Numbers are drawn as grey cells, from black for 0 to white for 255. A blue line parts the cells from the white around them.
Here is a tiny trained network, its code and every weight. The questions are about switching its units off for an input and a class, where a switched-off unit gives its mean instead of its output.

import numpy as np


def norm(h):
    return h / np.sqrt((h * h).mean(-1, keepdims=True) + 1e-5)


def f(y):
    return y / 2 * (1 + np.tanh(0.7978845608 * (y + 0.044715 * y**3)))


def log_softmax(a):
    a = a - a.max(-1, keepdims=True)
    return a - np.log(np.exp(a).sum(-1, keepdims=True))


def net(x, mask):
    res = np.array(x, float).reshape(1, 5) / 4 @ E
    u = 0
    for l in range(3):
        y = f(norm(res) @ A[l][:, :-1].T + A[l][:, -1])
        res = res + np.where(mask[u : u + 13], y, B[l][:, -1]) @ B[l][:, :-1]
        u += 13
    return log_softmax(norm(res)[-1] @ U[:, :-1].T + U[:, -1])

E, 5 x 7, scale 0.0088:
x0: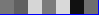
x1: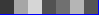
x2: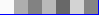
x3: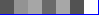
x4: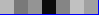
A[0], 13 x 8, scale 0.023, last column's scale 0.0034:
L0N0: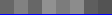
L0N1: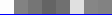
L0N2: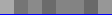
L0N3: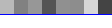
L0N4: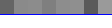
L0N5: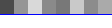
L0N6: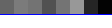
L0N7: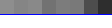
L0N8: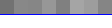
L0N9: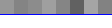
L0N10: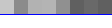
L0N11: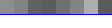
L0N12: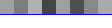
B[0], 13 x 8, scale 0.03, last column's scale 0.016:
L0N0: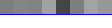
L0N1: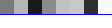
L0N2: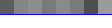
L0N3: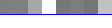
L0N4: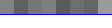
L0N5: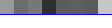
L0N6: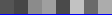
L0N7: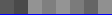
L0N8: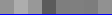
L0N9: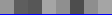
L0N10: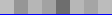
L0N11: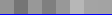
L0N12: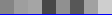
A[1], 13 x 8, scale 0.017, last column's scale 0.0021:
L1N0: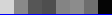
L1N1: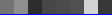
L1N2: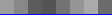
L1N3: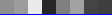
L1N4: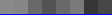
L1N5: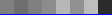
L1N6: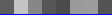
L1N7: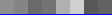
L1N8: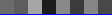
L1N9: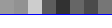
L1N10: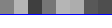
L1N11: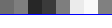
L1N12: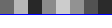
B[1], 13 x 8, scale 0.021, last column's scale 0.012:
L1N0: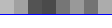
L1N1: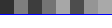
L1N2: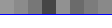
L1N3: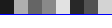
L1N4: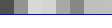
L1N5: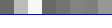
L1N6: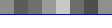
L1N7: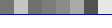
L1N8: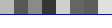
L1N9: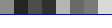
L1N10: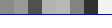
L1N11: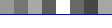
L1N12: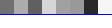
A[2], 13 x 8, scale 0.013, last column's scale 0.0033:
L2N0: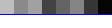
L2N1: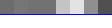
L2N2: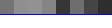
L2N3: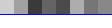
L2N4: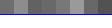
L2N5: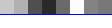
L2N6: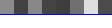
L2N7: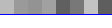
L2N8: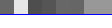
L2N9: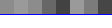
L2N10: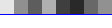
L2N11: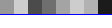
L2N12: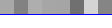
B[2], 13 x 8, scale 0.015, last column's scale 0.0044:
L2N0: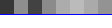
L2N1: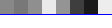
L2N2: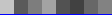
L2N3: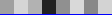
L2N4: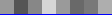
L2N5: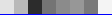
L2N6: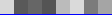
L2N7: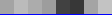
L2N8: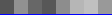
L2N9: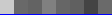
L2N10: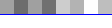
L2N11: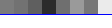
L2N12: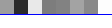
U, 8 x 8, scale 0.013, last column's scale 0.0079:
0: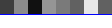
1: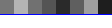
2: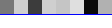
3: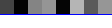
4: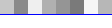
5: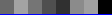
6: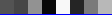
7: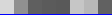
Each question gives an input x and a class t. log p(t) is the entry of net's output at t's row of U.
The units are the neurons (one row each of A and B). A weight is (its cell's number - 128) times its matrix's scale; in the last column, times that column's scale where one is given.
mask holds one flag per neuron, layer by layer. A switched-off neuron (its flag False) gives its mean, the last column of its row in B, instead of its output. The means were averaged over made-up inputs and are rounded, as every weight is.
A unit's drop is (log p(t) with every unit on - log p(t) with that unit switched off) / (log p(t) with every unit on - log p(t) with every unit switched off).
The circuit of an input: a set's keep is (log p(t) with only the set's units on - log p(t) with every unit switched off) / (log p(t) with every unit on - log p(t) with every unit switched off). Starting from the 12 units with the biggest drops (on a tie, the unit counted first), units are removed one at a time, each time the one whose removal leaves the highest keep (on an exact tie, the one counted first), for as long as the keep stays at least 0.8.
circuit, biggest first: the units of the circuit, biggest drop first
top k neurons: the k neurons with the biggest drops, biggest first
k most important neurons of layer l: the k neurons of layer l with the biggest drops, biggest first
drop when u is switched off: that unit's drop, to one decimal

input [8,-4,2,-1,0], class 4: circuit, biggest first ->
[L0N10; L0N1]
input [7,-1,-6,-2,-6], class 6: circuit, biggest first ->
[L0N1]
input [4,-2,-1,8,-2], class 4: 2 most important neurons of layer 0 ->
[L0N1; L0N5]
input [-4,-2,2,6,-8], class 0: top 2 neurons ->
[L0N1; L0N3]
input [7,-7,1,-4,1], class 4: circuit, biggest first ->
[L0N1; L0N10]
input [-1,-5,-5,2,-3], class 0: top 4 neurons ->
[L0N1; L0N10; L0N3; L0N12]
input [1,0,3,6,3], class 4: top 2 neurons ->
[L0N3; L0N12]
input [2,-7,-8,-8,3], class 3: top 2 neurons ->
[L0N6; L0N1]
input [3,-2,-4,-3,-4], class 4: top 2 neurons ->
[L0N1; L0N5]
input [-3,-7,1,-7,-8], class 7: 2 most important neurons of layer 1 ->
[L1N4; L1N3]
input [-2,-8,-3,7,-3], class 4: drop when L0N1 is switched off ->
1.0
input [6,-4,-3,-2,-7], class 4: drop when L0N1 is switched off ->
1.1
